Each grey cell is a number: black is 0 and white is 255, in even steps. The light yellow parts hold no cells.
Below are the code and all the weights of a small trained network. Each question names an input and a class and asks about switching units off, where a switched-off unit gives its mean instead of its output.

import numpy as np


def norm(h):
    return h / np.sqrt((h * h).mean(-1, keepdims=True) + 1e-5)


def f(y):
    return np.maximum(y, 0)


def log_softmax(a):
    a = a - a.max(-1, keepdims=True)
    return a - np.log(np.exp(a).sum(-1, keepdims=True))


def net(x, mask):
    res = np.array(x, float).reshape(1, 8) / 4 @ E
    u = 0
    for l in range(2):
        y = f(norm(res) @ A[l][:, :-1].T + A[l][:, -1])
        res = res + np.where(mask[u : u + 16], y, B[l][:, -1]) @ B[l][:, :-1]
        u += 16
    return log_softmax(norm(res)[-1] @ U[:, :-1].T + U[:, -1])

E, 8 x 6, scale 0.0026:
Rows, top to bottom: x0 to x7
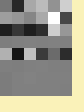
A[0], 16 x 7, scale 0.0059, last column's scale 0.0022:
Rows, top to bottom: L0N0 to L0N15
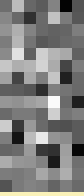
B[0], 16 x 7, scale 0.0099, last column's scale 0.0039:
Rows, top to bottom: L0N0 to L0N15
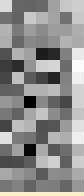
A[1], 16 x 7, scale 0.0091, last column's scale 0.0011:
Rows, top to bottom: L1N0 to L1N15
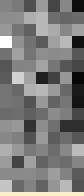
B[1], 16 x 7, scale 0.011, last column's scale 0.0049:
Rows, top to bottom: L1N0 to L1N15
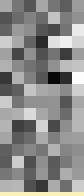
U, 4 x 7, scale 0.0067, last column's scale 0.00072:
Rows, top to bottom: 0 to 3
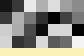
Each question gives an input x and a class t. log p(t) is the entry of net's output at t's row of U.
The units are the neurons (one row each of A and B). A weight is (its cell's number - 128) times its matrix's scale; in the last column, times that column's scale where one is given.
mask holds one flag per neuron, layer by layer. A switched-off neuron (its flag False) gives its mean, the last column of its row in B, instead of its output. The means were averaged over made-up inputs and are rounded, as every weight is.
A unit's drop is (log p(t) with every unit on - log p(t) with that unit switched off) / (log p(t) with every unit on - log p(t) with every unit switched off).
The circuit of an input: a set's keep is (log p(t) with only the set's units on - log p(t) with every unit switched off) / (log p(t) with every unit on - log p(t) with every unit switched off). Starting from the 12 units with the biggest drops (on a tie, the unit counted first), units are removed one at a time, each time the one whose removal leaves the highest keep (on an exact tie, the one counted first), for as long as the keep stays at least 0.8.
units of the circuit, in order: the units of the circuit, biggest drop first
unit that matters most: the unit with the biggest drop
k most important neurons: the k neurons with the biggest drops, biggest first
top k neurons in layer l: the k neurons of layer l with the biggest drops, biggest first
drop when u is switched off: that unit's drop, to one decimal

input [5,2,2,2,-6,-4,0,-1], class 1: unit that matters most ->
L0N4
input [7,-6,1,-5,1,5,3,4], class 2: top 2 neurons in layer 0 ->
L0N11; L0N8
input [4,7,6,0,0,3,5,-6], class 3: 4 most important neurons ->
L0N8; L0N5; L0N6; L1N10
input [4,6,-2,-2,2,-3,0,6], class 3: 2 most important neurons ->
L0N8; L0N5
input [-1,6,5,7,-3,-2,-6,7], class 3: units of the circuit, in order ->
L0N8; L1N10
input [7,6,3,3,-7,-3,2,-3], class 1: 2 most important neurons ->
L0N4; L0N0
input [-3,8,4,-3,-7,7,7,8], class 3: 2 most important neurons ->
L0N8; L0N10
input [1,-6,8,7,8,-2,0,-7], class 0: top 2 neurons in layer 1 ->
L1N6; L1N2
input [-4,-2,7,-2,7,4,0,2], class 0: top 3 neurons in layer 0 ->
L0N7; L0N4; L0N1
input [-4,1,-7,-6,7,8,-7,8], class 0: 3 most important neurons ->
L0N5; L0N4; L0N13
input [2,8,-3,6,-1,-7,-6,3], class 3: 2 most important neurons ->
L0N8; L0N5
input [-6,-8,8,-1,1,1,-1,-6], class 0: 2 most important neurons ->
L0N7; L0N8
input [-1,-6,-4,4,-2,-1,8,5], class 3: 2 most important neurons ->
L0N12; L0N5
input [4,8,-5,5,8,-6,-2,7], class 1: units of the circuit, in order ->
L0N6
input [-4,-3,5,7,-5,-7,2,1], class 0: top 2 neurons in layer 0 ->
L0N6; L0N7
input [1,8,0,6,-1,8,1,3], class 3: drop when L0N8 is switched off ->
1.2
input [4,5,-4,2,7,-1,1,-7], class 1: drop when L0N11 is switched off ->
0.0
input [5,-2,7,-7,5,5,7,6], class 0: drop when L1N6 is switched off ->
0.1
